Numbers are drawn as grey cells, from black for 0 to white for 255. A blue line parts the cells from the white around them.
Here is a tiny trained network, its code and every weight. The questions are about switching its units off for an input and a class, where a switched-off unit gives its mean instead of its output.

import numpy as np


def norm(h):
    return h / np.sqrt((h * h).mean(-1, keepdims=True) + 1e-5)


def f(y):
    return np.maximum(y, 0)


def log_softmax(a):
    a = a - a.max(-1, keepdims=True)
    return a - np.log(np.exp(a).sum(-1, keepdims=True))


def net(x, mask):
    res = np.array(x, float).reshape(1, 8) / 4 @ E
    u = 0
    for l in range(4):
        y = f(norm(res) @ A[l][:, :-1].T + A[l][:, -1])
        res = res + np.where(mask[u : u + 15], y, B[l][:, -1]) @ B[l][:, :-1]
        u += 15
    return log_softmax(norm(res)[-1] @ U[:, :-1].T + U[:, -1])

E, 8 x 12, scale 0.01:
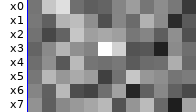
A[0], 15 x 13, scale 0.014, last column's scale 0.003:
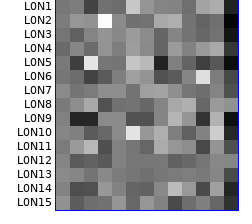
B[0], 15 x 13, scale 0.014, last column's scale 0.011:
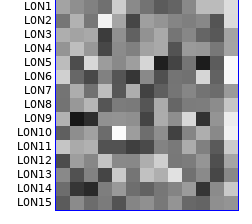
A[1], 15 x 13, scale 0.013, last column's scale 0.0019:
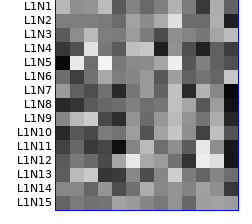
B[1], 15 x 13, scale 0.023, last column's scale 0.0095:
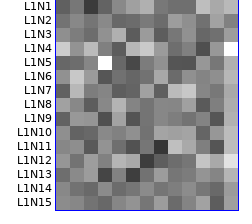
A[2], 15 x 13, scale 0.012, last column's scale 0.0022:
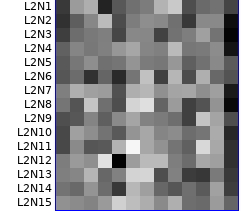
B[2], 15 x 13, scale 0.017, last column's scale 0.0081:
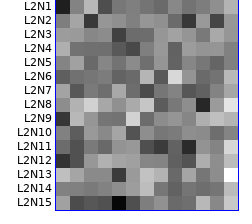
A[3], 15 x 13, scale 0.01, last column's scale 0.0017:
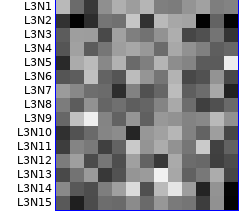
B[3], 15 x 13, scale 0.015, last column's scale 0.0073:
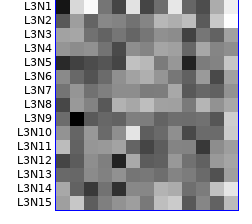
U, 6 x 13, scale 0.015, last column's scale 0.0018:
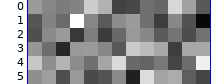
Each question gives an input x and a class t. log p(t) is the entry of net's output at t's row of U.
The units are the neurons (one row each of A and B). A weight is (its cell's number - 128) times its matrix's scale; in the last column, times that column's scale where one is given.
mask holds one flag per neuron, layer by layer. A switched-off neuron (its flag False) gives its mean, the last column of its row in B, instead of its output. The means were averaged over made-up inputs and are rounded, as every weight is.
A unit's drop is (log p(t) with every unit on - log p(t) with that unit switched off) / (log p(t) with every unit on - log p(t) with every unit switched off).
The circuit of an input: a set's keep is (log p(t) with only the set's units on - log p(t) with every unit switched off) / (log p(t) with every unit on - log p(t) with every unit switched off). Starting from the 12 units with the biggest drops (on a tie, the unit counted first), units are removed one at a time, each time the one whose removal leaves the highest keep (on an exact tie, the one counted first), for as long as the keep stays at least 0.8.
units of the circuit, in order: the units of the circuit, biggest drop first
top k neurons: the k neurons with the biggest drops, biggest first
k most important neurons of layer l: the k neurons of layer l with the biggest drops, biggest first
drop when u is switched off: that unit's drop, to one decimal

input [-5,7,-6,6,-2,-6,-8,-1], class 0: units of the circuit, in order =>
[L0N10]
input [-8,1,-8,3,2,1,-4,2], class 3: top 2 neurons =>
[L0N9 L0N14]
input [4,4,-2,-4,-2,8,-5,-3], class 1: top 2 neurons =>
[L0N2 L1N5]
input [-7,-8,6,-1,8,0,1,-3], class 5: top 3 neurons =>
[L0N6 L1N11 L1N7]
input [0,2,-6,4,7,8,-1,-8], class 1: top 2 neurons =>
[L1N5 L0N6]
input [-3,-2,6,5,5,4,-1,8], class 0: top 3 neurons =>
[L0N10 L1N4 L0N1]
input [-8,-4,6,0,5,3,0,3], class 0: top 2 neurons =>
[L0N1 L0N10]
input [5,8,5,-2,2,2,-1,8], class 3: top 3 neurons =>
[L0N9 L0N14 L0N12]
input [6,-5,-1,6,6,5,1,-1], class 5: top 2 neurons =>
[L0N5 L0N10]
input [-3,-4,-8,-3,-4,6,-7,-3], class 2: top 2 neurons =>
[L0N11 L0N8]
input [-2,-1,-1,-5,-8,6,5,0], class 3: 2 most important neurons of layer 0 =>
[L0N9 L0N14]
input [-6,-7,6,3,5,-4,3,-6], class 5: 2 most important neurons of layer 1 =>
[L1N11 L1N7]
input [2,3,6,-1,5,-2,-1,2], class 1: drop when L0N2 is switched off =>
1.1
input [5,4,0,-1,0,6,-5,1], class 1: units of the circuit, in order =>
[L0N2]
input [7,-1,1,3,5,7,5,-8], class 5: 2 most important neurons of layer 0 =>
[L0N5 L0N2]
